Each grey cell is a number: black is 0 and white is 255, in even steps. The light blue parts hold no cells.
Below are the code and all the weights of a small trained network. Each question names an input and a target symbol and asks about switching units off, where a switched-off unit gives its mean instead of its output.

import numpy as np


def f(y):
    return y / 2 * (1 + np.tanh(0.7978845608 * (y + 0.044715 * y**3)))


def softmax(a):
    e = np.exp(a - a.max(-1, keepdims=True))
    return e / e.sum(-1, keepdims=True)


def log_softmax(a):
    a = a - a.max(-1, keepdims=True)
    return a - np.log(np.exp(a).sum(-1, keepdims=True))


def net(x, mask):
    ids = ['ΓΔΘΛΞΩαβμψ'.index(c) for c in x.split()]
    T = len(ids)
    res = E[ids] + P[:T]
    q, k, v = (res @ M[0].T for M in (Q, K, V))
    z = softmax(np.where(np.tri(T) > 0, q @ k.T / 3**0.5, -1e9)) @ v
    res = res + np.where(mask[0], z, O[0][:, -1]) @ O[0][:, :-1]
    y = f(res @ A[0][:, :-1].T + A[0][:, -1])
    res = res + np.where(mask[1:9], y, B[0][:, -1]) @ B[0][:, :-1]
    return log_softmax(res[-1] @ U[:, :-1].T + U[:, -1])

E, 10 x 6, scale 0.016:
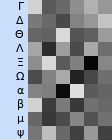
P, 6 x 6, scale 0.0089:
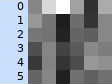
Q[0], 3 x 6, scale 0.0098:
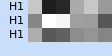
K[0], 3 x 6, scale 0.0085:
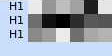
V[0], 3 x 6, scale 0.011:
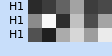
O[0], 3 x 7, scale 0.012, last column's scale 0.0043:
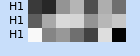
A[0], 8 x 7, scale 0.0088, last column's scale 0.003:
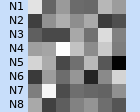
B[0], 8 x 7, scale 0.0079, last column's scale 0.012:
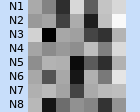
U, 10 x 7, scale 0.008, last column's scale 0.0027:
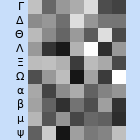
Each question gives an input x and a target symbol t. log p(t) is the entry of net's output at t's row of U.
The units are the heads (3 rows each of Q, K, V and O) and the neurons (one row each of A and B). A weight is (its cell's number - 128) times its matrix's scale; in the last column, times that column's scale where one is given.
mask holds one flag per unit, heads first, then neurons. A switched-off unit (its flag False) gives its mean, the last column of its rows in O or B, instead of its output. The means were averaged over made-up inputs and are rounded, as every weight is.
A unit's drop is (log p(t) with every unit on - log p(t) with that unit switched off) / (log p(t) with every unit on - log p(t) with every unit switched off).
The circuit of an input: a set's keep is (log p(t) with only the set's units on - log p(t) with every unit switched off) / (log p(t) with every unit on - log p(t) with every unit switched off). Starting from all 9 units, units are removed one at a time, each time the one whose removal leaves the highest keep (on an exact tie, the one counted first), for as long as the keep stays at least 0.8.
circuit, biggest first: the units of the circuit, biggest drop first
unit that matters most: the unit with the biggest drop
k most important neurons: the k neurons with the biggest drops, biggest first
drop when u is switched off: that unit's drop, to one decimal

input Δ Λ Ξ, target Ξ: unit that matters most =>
N7
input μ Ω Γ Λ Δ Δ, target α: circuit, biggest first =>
[H1, N3]
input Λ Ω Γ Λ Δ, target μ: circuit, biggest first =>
[H1, N5]
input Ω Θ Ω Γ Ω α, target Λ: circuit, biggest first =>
[H1, N2]
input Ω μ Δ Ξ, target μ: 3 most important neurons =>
[N6, N3, N1]
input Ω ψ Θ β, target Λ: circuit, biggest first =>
[H1, N8]
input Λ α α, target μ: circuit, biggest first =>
[H1, N5]
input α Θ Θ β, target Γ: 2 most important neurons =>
[N4, N2]
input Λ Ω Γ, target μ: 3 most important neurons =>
[N5, N8, N2]
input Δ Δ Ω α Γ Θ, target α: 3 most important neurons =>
[N3, N5, N7]
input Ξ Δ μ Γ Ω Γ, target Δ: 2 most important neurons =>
[N2, N4]
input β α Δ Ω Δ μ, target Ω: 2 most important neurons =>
[N5, N1]
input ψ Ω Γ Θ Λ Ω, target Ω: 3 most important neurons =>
[N1, N2, N3]
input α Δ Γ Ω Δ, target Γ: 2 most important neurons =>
[N4, N3]
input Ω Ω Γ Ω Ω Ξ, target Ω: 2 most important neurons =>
[N6, N1]
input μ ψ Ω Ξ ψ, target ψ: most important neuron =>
[N2]
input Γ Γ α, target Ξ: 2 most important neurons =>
[N7, N5]
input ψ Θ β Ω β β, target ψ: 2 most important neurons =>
[N2, N6]
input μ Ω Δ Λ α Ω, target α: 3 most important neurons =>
[N3, N5, N7]
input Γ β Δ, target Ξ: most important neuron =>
[N5]
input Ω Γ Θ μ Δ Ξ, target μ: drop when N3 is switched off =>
0.2
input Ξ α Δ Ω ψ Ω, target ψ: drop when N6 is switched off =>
-0.1
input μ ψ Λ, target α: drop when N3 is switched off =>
0.2
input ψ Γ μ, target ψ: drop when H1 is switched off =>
2.0
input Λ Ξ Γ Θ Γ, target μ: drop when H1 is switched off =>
1.2
